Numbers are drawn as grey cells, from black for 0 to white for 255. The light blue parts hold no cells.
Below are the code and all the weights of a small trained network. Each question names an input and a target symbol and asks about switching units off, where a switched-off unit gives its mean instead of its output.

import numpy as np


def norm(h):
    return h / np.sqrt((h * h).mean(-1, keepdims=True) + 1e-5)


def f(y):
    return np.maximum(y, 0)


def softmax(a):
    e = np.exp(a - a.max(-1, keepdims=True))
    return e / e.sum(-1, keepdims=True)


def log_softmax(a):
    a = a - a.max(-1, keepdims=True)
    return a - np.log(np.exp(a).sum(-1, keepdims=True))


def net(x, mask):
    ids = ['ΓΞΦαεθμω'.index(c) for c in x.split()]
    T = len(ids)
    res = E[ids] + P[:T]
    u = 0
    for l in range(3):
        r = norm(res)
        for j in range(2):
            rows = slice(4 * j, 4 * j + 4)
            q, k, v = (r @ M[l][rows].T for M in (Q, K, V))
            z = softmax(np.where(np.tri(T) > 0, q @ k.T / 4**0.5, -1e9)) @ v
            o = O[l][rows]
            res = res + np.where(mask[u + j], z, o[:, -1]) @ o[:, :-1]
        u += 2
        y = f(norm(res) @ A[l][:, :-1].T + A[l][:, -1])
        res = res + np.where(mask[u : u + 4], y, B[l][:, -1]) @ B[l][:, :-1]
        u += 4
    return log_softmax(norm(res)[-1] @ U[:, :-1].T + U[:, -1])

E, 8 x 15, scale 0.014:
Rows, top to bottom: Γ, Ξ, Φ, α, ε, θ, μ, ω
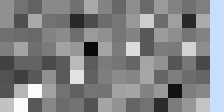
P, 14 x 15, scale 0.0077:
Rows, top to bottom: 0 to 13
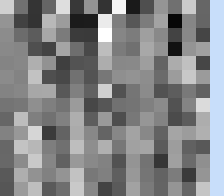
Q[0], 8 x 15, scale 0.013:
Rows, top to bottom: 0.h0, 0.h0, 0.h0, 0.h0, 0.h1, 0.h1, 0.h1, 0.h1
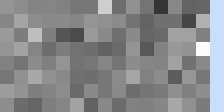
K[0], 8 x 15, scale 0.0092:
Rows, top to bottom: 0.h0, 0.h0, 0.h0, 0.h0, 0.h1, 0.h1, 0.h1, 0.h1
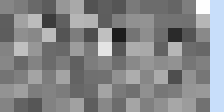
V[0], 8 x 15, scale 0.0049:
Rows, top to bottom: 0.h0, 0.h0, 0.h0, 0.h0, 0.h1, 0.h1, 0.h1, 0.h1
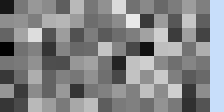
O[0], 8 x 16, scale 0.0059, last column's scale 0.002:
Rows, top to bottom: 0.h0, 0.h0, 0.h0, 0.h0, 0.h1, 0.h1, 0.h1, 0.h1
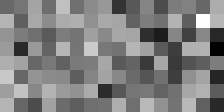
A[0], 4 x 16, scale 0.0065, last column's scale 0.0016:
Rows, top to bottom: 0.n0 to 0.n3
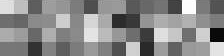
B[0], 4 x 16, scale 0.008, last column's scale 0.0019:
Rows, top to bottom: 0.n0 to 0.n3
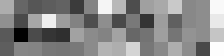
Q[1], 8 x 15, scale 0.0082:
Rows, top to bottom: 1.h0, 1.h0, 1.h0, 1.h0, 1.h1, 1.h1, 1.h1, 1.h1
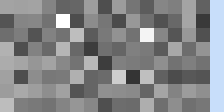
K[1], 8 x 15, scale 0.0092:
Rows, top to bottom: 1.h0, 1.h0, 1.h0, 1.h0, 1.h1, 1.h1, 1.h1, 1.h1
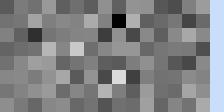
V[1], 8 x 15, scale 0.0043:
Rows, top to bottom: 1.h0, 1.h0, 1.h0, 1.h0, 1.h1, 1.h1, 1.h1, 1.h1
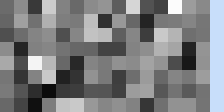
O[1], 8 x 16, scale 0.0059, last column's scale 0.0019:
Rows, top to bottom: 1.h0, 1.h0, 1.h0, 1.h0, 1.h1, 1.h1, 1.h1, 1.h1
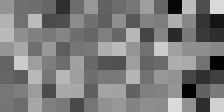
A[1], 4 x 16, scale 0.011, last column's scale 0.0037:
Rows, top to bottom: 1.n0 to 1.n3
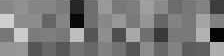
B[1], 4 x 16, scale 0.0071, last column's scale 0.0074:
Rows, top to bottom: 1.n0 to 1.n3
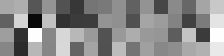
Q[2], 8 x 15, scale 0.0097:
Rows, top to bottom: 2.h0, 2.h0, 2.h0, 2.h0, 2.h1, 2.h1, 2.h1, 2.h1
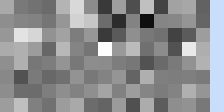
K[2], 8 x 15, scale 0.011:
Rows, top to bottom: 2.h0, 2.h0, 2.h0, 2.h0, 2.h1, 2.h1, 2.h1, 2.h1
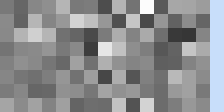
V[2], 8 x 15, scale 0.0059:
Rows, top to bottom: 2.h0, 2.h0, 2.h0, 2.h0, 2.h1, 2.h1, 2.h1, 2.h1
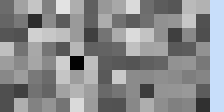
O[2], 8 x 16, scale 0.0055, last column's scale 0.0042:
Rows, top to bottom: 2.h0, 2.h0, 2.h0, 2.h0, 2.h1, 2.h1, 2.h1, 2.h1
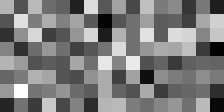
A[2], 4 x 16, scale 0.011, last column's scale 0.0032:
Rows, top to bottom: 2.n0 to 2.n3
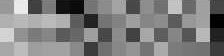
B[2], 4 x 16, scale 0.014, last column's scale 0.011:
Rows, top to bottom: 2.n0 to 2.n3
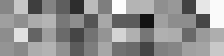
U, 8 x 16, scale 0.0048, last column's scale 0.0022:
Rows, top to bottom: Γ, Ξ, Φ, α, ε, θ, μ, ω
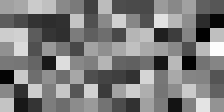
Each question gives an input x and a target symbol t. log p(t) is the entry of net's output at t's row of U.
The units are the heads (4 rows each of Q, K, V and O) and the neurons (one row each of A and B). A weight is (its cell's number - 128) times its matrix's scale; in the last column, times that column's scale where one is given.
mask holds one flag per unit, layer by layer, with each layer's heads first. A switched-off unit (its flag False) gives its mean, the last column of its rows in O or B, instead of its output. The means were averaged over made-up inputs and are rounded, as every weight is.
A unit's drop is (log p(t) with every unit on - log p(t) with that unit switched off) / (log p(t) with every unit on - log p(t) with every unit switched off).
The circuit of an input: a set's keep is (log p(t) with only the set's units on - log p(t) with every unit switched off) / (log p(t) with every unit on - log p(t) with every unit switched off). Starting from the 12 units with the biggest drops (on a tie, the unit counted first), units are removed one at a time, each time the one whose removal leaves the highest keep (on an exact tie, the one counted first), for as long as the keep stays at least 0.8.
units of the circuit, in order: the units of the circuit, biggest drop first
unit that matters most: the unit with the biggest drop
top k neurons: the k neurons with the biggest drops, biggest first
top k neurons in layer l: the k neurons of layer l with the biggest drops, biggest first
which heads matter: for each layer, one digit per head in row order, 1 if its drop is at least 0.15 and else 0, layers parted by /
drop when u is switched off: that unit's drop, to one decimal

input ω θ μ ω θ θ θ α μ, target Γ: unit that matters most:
0.h1
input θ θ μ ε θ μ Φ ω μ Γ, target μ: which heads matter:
10 / 00 / 10
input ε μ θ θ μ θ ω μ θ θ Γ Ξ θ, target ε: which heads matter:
00 / 00 / 00
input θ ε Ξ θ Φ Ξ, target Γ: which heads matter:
01 / 01 / 00
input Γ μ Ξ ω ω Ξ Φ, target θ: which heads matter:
00 / 00 / 01
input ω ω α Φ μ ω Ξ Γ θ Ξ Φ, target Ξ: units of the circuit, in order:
0.n2, 0.h0
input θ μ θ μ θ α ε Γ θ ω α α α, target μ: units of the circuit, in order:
2.h0, 1.n2
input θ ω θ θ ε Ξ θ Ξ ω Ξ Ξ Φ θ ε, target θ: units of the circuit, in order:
2.n0, 2.n1
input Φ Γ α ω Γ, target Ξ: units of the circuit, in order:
0.n2, 0.h0, 2.n0
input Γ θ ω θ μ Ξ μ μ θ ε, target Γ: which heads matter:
10 / 00 / 11
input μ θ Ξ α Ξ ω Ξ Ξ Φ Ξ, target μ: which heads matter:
01 / 01 / 10
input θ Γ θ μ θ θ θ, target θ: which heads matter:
00 / 00 / 00
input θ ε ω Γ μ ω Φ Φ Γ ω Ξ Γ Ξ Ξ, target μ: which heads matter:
11 / 01 / 10
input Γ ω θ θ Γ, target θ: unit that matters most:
0.n1
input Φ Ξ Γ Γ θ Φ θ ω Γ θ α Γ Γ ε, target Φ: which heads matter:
01 / 00 / 01
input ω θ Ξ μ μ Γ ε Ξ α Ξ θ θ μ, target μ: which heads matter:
00 / 01 / 10
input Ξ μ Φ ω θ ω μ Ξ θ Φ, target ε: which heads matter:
10 / 00 / 00
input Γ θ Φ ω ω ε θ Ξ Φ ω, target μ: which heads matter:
01 / 00 / 10
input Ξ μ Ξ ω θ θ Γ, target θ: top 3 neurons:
0.n2, 2.n0, 2.n1
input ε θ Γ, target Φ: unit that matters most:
0.h0
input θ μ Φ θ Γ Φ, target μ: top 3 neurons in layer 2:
2.n1, 2.n0, 2.n2
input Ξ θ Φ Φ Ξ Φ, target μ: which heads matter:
10 / 00 / 10
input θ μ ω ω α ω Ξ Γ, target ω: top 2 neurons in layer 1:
1.n2, 1.n1
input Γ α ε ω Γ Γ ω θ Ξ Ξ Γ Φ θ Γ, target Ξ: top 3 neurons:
0.n2, 2.n0, 0.n3
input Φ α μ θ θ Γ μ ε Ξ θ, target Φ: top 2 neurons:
2.n0, 1.n2
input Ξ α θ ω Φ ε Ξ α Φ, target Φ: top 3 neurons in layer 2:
2.n0, 2.n1, 2.n3
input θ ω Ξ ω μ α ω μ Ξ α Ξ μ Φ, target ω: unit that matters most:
0.n2
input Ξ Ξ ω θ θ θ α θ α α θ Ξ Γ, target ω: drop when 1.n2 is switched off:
0.1
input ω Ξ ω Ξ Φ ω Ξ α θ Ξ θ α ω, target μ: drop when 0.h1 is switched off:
1.1
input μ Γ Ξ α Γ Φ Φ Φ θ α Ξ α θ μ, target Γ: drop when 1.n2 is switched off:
0.0
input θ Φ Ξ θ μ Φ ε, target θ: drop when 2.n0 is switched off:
0.1
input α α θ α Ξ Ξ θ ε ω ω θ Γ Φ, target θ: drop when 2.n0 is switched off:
0.4
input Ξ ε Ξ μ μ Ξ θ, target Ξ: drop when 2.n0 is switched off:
0.2
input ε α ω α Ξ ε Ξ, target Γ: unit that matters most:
0.h1
